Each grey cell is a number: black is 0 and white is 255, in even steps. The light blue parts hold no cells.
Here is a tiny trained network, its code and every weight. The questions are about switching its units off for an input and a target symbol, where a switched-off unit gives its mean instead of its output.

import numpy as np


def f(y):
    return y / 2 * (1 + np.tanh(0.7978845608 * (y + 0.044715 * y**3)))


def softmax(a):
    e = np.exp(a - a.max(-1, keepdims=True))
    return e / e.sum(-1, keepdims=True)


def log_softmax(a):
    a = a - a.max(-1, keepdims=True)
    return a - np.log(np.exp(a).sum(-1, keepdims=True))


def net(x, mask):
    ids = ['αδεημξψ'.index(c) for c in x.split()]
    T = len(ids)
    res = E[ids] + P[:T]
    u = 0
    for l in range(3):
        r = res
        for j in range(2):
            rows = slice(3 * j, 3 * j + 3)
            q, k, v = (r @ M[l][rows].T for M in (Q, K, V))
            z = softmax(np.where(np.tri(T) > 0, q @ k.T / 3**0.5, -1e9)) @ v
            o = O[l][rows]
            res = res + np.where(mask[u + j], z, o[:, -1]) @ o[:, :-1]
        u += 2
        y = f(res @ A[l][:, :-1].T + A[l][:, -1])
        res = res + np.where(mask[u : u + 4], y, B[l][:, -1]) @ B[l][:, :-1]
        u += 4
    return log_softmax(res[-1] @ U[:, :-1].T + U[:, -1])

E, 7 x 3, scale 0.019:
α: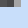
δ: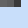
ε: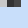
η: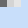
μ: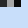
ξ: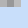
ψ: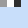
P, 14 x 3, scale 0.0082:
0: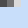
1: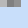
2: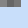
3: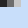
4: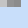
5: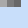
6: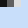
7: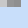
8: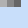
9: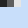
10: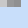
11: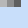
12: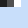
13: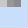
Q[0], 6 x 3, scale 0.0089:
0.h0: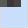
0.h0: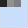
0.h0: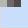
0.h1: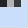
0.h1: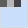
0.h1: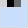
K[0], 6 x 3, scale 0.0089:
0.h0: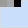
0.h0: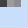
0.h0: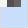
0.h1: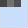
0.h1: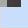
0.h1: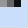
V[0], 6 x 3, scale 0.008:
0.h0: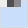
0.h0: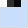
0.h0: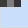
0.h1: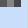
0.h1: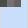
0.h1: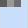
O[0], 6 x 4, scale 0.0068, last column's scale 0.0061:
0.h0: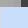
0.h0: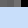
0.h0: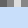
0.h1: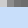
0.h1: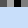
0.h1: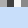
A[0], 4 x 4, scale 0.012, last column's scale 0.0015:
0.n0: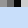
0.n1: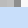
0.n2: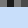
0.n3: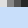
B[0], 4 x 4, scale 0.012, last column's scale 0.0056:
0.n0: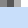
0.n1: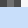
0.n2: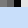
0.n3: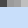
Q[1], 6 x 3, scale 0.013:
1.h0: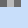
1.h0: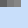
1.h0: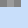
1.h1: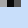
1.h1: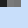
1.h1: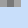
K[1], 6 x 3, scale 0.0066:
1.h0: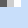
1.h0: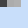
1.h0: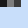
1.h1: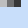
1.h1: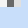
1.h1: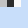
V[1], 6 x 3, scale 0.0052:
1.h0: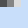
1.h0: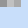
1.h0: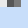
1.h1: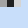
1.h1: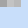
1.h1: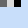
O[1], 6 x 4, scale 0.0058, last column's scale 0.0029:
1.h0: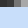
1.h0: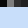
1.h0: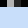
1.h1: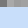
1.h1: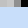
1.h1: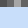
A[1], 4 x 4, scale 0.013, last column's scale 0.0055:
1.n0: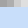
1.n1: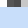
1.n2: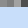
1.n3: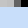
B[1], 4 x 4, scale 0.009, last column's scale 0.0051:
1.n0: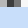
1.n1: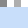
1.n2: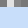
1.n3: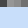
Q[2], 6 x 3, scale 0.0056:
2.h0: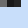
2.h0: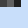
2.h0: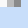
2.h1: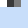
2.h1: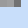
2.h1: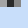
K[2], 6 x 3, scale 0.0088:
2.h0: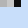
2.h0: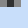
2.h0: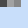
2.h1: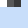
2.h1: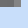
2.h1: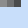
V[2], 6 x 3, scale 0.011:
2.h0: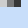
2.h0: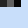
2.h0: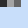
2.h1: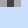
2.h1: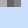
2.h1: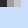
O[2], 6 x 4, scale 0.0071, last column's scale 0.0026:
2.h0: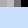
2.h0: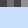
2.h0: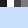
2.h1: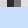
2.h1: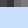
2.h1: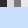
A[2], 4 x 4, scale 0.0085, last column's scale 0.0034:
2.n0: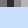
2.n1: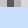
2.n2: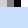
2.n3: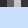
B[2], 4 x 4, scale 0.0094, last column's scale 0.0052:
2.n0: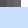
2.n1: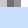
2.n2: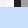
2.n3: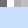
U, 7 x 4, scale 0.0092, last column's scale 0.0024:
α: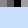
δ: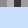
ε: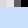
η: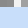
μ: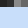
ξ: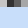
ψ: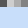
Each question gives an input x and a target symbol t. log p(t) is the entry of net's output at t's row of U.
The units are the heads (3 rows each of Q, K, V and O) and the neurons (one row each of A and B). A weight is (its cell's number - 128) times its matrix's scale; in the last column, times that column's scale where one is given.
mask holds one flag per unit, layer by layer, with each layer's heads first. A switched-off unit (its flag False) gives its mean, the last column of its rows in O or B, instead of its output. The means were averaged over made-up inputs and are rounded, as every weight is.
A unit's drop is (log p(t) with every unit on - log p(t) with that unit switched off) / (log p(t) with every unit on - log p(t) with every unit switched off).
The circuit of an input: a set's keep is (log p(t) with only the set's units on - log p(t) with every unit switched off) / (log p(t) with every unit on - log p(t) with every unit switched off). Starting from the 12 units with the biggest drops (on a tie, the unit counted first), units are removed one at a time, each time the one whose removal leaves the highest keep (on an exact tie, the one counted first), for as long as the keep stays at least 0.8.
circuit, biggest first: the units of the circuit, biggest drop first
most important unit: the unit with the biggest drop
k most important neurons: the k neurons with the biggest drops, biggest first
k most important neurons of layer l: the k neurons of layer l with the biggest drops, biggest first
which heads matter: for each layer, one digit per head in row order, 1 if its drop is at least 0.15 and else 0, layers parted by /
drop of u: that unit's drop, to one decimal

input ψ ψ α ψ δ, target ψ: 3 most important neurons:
1.n1, 1.n0, 0.n1
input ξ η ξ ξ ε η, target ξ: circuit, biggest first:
1.n0, 2.h1
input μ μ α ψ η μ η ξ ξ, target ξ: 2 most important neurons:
0.n2, 1.n1
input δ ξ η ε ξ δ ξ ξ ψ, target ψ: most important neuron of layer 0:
0.n3
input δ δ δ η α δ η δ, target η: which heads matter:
01 / 10 / 10
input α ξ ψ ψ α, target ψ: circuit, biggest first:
0.n1, 1.n0, 2.h0, 2.h1
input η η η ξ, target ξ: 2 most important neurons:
1.n0, 1.n1
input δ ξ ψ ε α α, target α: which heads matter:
10 / 01 / 00
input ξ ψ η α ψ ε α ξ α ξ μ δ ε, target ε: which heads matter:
00 / 00 / 00
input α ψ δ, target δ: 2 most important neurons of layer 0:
0.n2, 0.n1
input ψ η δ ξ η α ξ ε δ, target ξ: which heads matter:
01 / 01 / 11
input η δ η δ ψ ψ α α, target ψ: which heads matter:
10 / 10 / 11
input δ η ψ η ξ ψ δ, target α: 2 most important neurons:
0.n2, 2.n2
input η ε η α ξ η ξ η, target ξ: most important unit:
1.n0
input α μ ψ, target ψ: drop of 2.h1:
0.2
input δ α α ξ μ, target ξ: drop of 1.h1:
0.1
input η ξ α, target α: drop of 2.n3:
0.1
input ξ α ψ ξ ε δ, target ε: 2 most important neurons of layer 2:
2.n2, 2.n0
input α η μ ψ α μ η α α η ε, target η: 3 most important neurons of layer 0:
0.n3, 0.n0, 0.n1
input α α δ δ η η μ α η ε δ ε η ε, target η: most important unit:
1.n1
